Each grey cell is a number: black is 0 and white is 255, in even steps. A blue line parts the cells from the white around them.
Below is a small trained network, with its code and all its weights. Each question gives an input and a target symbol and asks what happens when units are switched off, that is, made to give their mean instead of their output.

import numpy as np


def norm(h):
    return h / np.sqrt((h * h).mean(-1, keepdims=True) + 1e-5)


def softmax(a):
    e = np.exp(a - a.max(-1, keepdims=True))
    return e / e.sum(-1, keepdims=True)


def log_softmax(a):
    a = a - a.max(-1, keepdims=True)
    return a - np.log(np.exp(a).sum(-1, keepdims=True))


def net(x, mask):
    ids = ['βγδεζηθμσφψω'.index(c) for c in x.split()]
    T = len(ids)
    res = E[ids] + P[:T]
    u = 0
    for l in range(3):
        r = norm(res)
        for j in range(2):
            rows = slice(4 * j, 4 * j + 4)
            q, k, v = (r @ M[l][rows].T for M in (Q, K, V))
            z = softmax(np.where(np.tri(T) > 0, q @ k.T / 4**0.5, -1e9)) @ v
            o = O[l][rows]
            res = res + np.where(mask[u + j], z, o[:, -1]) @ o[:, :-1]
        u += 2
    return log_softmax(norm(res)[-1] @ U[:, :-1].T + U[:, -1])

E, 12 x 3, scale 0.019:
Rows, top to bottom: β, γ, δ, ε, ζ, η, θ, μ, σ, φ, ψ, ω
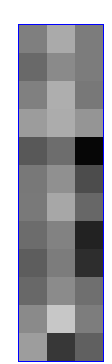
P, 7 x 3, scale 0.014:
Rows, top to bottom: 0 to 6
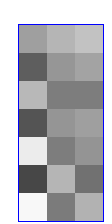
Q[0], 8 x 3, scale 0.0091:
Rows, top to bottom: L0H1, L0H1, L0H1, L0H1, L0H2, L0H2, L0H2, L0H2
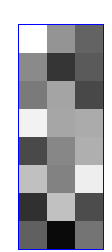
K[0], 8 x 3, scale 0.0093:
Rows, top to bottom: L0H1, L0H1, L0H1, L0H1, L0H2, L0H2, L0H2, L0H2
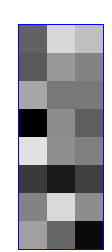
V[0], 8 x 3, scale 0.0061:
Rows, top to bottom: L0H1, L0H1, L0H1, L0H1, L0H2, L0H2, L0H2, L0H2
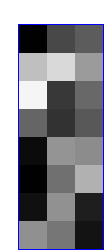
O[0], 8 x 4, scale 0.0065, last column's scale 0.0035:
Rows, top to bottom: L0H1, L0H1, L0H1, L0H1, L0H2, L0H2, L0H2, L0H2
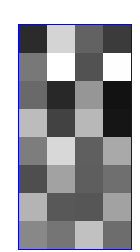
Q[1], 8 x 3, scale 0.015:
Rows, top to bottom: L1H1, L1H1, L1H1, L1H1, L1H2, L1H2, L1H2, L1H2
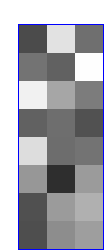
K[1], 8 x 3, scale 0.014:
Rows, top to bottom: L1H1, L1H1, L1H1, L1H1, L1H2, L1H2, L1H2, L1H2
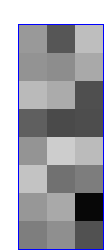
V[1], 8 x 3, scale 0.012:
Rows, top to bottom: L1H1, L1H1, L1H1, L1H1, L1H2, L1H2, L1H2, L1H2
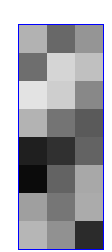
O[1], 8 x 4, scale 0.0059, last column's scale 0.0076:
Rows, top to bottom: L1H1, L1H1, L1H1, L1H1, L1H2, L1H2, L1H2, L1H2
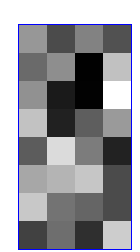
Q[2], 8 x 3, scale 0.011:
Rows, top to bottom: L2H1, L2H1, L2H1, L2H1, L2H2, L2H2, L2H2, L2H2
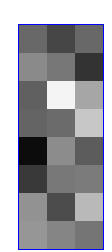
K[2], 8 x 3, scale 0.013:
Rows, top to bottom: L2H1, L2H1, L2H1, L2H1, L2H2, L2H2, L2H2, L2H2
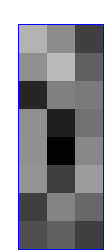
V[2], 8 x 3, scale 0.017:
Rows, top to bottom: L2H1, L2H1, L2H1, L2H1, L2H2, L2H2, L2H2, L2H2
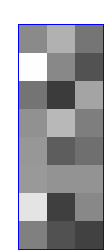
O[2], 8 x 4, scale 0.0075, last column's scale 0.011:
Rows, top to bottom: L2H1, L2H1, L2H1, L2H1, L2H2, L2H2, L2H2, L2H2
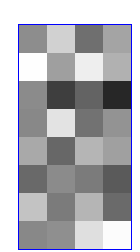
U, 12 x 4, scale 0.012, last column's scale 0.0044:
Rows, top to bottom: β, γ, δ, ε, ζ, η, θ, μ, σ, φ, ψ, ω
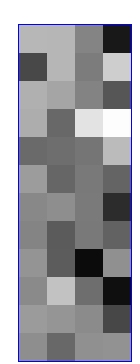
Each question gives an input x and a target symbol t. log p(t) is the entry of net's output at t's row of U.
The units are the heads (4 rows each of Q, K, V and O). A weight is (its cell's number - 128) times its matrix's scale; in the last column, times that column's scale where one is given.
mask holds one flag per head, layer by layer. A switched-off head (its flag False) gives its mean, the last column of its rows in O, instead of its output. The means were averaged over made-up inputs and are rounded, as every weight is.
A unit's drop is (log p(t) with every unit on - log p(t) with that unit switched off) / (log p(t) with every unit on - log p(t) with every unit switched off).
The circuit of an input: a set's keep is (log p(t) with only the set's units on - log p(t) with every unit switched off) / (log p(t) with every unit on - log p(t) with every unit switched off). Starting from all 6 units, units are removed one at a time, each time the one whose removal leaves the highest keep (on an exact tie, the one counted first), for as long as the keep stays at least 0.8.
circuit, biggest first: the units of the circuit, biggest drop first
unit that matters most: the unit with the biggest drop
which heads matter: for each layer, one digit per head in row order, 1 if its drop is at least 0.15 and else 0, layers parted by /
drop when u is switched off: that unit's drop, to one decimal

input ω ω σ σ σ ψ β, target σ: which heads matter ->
00 / 10 / 01
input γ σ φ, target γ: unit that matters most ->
L0H2
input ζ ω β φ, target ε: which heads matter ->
01 / 00 / 01
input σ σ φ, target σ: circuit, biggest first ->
[L1H2, L0H2]
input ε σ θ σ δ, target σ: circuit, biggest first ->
[L1H1, L1H2]
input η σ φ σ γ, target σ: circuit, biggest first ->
[L1H1, L1H2]
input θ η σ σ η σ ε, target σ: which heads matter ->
10 / 11 / 01
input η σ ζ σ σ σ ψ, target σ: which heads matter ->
00 / 11 / 01
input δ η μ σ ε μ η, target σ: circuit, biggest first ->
[L1H1, L1H2, L2H2]
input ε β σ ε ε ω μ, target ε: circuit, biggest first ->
[L2H1, L1H1]
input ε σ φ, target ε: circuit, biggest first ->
[L2H1, L1H2]
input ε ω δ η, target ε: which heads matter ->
00 / 10 / 00
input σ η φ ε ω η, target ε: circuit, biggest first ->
[L2H2, L1H1, L0H1]
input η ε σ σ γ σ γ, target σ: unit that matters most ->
L1H1
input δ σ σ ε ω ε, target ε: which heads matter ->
10 / 10 / 01
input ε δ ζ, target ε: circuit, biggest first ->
[L2H1, L1H1]
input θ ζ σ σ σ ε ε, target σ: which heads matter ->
00 / 11 / 01
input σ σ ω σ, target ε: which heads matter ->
01 / 10 / 00
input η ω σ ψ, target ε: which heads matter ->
11 / 00 / 01
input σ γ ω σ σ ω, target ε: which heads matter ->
00 / 00 / 00
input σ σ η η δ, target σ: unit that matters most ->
L1H2
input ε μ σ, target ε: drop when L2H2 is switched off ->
0.0
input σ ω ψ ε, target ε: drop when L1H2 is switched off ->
0.1
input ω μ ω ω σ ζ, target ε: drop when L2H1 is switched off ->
-0.1
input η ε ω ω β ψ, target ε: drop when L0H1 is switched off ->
0.2
